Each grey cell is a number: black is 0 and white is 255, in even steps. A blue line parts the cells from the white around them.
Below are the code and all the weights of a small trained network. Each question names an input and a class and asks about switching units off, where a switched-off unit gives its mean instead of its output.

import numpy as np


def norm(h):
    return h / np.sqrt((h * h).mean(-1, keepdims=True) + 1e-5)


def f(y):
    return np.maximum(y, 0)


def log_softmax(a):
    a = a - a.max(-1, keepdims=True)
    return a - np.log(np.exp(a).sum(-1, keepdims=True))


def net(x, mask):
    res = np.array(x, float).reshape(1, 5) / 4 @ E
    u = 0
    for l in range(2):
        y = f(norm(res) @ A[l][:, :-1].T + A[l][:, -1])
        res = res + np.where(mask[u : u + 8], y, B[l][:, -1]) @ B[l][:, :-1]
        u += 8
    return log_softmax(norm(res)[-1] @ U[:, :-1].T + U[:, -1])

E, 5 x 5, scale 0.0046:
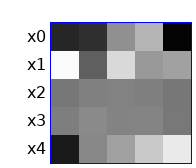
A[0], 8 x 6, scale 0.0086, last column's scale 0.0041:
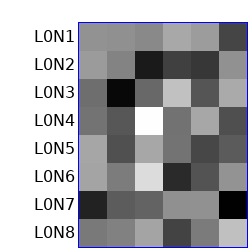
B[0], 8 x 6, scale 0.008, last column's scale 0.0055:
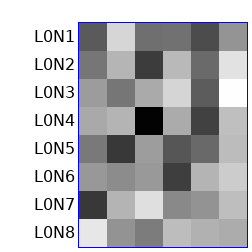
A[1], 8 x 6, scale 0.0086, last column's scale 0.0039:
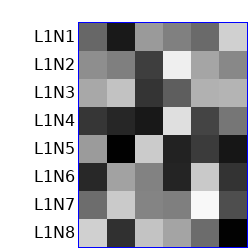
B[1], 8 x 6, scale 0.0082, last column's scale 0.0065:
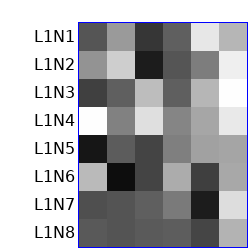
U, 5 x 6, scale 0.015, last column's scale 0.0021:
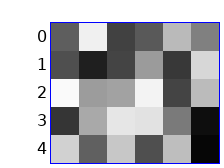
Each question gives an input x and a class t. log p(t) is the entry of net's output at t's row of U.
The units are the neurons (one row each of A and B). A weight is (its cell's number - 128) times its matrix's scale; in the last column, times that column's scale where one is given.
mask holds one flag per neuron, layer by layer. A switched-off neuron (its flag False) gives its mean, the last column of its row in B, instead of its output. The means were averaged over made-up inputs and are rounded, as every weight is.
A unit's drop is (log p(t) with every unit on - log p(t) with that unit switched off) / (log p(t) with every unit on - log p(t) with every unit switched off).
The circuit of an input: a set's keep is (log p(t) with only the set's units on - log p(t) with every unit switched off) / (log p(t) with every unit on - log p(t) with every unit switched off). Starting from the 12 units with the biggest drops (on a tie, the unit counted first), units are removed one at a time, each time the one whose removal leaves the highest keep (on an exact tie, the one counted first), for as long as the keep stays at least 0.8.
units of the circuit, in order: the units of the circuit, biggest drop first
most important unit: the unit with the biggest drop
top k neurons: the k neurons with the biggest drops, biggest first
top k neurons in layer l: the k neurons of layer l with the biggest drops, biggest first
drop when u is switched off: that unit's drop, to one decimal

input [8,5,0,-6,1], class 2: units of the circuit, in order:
(L1N4)
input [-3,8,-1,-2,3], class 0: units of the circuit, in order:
(L1N4 L0N3)
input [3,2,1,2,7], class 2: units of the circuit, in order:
(L0N4 L1N4)
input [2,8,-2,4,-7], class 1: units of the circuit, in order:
(L1N5 L0N5)
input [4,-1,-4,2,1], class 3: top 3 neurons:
(L0N7 L0N4 L0N2)
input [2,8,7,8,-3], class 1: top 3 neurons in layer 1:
(L1N5 L1N8 L1N4)
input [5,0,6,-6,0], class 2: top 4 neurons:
(L0N3 L1N4 L1N3 L0N6)
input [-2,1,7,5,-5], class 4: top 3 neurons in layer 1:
(L1N2 L1N3 L1N1)
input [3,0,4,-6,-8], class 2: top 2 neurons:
(L0N2 L1N7)
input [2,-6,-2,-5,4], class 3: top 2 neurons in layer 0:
(L0N7 L0N6)
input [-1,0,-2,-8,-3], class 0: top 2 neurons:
(L0N2 L1N4)
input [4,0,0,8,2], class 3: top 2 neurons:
(L0N7 L0N2)
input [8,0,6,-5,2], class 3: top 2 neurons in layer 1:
(L1N1 L1N6)
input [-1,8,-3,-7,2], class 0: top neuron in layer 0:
(L0N4)
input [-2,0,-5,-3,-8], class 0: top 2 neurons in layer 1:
(L1N4 L1N6)
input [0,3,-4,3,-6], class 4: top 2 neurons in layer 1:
(L1N7 L1N2)
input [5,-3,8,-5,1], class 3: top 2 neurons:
(L0N7 L0N4)
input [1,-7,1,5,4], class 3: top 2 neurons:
(L0N7 L0N6)
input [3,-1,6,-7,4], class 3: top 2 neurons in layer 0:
(L0N7 L0N2)
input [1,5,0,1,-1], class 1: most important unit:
L0N5
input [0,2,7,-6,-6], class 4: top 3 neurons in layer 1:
(L1N7 L1N2 L1N6)
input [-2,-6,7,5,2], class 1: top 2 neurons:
(L1N6 L0N3)
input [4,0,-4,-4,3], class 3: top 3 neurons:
(L0N7 L0N2 L1N6)
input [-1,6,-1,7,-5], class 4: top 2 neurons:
(L0N6 L1N7)
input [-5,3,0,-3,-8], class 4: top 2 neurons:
(L1N2 L1N3)
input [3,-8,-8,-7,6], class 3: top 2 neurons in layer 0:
(L0N7 L0N6)
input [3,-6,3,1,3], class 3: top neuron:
(L0N7)
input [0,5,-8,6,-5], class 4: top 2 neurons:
(L0N6 L1N7)
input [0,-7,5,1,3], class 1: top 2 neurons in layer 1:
(L1N6 L1N3)
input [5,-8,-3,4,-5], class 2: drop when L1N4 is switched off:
0.1
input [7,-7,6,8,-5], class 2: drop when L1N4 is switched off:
0.2
